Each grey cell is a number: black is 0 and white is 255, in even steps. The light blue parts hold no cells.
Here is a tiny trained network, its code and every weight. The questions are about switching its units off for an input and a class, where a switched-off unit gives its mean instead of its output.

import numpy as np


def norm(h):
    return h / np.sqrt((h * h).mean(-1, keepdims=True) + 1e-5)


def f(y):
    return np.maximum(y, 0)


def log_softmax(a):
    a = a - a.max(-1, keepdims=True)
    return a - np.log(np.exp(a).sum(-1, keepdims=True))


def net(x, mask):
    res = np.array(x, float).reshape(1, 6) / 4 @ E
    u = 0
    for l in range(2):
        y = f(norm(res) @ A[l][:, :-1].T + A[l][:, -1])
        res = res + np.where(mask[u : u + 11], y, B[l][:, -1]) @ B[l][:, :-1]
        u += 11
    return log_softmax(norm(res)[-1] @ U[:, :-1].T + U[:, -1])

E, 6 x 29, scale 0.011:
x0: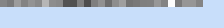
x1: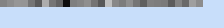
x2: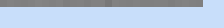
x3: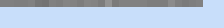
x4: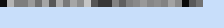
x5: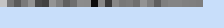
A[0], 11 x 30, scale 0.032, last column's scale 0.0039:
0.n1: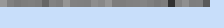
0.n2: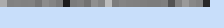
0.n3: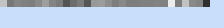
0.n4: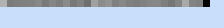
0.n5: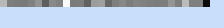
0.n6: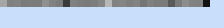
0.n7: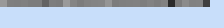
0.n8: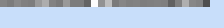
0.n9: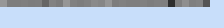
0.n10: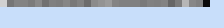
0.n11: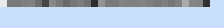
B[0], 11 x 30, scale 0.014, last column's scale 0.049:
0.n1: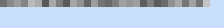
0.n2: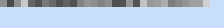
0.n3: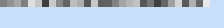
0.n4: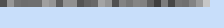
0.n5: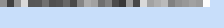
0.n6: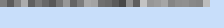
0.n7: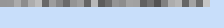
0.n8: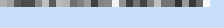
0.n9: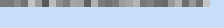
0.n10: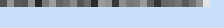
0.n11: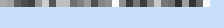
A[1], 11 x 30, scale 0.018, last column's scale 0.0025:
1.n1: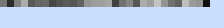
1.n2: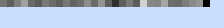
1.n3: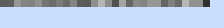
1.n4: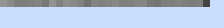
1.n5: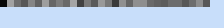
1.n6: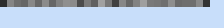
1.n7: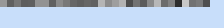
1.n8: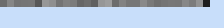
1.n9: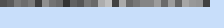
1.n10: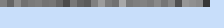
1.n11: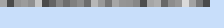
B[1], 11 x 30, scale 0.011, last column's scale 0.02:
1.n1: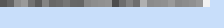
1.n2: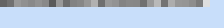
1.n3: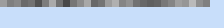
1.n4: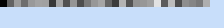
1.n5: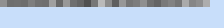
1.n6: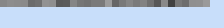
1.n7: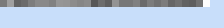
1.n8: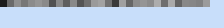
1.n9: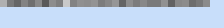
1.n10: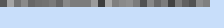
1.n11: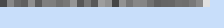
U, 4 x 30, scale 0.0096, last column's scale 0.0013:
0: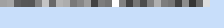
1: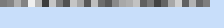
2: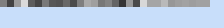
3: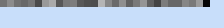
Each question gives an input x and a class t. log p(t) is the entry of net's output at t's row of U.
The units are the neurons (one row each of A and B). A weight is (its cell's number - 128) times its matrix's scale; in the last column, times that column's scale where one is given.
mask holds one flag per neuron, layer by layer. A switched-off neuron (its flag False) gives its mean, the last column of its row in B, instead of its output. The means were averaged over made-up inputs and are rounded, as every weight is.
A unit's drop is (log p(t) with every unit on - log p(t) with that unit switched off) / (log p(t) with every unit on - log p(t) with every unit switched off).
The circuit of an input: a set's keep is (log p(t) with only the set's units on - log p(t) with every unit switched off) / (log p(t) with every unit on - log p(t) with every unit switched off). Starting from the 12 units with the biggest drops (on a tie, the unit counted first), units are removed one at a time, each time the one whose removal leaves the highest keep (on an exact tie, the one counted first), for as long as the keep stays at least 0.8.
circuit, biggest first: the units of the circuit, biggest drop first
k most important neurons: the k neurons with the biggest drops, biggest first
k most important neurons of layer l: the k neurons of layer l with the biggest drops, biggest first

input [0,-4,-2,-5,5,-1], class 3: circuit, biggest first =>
(0.n5, 0.n3, 0.n11)
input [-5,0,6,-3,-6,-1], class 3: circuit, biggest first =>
(0.n10)
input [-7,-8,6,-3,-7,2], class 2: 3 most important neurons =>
(0.n5, 0.n3, 0.n11)
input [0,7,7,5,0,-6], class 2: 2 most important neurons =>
(0.n2, 0.n11)
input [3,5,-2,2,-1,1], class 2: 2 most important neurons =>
(0.n2, 0.n6)
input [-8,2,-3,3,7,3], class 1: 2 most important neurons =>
(0.n11, 0.n8)
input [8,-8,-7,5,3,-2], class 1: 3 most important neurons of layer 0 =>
(0.n3, 0.n2, 0.n6)
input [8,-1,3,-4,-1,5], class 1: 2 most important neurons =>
(0.n3, 0.n8)
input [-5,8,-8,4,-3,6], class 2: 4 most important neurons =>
(0.n2, 0.n6, 0.n8, 0.n3)
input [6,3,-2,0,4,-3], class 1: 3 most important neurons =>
(0.n11, 0.n8, 0.n5)
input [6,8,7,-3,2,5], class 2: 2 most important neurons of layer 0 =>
(0.n2, 0.n8)
